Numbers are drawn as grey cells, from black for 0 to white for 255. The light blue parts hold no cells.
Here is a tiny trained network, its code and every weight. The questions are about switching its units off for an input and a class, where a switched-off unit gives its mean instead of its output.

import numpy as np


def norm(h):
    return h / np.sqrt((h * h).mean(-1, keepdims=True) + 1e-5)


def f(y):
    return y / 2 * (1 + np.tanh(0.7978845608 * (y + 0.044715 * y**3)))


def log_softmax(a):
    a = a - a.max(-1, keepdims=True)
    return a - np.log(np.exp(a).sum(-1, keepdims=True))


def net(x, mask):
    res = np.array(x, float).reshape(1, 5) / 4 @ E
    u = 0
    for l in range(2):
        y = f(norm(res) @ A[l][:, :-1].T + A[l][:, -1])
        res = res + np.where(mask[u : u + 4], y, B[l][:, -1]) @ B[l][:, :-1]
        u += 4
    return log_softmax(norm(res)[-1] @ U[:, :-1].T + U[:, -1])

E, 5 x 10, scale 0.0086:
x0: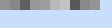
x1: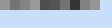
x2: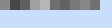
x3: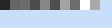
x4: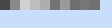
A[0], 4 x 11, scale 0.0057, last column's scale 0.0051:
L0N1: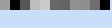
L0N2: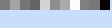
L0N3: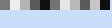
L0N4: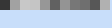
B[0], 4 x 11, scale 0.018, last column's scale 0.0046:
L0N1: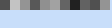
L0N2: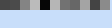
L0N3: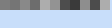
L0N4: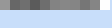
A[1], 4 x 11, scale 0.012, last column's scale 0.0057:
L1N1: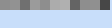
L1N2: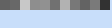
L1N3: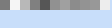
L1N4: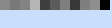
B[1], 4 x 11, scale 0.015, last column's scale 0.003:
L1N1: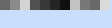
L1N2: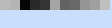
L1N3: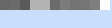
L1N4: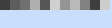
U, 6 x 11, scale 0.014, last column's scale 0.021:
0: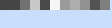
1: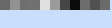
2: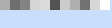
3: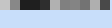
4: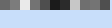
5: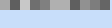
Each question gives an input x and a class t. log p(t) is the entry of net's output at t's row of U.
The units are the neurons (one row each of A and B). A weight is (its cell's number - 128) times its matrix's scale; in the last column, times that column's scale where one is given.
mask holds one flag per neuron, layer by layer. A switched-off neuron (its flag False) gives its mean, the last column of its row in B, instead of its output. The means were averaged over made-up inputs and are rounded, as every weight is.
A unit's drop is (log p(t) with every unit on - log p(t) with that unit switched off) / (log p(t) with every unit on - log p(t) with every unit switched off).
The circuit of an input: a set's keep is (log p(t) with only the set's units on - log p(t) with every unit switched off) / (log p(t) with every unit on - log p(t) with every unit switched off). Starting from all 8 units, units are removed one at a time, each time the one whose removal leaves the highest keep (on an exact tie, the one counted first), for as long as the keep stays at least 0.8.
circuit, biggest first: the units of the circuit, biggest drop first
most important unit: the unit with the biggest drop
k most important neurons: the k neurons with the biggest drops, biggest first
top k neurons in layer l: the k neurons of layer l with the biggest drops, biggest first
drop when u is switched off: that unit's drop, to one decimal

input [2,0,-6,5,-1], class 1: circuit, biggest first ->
(L0N3)
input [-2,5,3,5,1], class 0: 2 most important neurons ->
(L1N4, L1N1)
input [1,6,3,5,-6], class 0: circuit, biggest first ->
(L1N4, L0N4)
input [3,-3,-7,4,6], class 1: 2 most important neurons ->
(L0N3, L1N3)
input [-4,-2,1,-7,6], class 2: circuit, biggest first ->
(L1N1, L0N3)
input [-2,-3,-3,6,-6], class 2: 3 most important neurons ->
(L0N4, L1N2, L1N1)
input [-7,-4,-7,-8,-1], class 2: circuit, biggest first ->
(L1N1, L1N3)
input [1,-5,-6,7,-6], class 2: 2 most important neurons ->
(L0N4, L1N3)
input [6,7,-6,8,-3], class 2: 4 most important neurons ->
(L0N2, L1N3, L1N2, L0N1)
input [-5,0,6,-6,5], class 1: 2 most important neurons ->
(L0N1, L1N1)
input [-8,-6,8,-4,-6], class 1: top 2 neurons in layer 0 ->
(L0N1, L0N4)
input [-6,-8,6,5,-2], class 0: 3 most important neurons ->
(L0N2, L1N1, L0N3)
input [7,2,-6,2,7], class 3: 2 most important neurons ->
(L1N2, L0N4)
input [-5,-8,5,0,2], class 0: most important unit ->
L0N2
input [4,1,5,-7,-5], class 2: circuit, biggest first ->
(L1N2, L0N2)
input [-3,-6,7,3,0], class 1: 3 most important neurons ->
(L0N1, L1N4, L1N1)
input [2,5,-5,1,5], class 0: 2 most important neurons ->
(L1N4, L0N1)
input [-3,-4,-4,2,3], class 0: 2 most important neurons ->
(L0N2, L1N1)
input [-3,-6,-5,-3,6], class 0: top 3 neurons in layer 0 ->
(L0N2, L0N4, L0N1)
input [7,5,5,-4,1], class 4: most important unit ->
L1N1
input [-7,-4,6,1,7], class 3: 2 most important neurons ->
(L1N2, L0N3)
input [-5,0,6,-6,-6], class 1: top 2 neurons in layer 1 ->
(L1N1, L1N2)
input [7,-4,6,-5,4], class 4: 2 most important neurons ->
(L1N1, L0N3)
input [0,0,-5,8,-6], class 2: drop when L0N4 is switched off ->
0.2
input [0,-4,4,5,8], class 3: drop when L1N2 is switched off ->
0.6
